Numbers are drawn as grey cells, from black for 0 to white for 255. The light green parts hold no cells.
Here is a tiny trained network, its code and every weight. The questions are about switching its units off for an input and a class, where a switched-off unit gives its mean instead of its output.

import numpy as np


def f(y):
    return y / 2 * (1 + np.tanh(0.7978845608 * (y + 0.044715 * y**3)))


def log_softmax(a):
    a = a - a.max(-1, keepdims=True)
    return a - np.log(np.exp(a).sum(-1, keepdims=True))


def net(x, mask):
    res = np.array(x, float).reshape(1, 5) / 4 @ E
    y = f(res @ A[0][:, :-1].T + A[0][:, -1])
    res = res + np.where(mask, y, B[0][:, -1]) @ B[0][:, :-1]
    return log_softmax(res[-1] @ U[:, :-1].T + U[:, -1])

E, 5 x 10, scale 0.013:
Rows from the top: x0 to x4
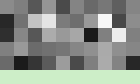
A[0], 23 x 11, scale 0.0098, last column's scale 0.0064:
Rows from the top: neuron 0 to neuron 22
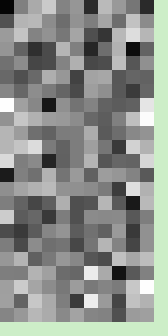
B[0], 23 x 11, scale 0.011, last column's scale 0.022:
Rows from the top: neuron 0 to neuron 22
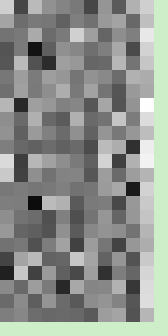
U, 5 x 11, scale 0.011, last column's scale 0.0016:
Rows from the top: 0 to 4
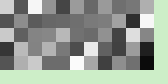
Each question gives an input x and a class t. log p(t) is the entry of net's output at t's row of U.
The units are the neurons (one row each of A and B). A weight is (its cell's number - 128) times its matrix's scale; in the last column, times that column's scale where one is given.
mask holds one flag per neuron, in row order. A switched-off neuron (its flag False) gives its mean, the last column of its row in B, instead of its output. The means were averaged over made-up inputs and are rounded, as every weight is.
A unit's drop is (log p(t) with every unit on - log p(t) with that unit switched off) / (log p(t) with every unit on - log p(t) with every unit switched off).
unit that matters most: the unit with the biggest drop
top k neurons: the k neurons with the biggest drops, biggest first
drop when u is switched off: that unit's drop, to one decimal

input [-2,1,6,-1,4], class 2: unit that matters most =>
neuron 0
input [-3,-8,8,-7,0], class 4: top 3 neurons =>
(neuron 18; neuron 2; neuron 10)
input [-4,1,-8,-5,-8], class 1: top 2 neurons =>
(neuron 19; neuron 10)
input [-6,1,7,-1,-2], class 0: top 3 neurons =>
(neuron 0; neuron 12; neuron 19)
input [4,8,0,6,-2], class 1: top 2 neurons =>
(neuron 19; neuron 11)
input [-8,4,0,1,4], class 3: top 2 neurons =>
(neuron 11; neuron 7)
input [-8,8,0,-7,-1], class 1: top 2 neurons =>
(neuron 19; neuron 11)
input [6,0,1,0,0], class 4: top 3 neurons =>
(neuron 11; neuron 7; neuron 10)
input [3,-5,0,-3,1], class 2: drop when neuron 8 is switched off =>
0.1
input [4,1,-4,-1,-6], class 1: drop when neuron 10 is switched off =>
0.2
